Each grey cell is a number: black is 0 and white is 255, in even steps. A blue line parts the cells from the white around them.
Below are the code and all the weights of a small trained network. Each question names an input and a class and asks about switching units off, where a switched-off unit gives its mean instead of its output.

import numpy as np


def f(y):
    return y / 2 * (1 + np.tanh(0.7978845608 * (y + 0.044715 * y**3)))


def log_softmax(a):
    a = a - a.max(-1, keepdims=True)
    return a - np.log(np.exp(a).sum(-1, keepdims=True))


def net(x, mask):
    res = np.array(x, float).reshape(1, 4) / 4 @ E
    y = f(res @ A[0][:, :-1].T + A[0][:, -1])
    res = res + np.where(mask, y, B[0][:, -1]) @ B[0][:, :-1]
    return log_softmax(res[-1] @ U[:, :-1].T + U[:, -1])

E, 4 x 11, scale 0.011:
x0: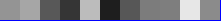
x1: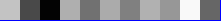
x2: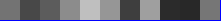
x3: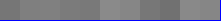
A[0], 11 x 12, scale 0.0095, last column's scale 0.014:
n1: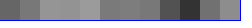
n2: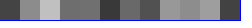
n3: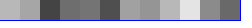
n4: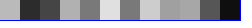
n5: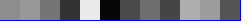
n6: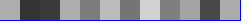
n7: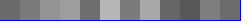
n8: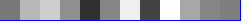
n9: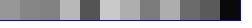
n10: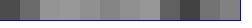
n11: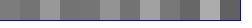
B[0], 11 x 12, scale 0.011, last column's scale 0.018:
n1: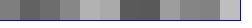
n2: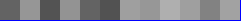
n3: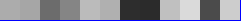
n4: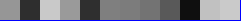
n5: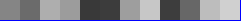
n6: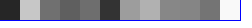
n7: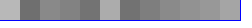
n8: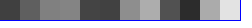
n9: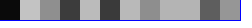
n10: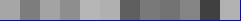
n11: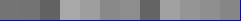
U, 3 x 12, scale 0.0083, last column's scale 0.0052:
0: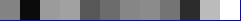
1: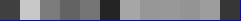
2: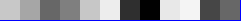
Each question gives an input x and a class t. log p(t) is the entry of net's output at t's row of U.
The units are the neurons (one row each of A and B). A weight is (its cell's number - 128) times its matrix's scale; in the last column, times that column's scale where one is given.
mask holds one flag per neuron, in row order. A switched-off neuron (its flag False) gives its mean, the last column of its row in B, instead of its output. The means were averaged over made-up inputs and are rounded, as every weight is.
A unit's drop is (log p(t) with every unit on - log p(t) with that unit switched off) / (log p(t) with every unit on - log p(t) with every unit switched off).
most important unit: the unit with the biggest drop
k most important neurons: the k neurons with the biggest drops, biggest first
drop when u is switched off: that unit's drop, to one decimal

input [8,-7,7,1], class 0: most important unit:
n5
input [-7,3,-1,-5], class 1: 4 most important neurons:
n9, n6, n5, n1
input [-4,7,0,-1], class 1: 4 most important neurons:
n6, n9, n8, n5
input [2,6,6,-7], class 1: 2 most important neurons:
n6, n8
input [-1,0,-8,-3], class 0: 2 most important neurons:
n8, n6
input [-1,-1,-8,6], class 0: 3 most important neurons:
n8, n6, n9
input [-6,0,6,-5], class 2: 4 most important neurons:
n8, n5, n10, n1
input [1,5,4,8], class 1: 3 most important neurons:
n6, n8, n5
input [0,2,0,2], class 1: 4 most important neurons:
n3, n1, n10, n4
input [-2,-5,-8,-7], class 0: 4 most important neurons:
n8, n6, n9, n3
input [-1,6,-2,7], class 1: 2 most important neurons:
n6, n3
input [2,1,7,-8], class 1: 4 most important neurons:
n4, n6, n8, n7
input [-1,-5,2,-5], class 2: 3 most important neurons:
n8, n5, n4
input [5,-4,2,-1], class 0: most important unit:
n6
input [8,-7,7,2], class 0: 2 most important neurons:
n5, n6
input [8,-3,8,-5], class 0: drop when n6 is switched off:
0.1
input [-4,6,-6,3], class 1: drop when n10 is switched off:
0.0
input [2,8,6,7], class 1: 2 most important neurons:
n6, n8
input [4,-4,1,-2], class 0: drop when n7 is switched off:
-0.1
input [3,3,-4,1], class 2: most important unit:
n3
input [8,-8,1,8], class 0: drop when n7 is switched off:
-0.2
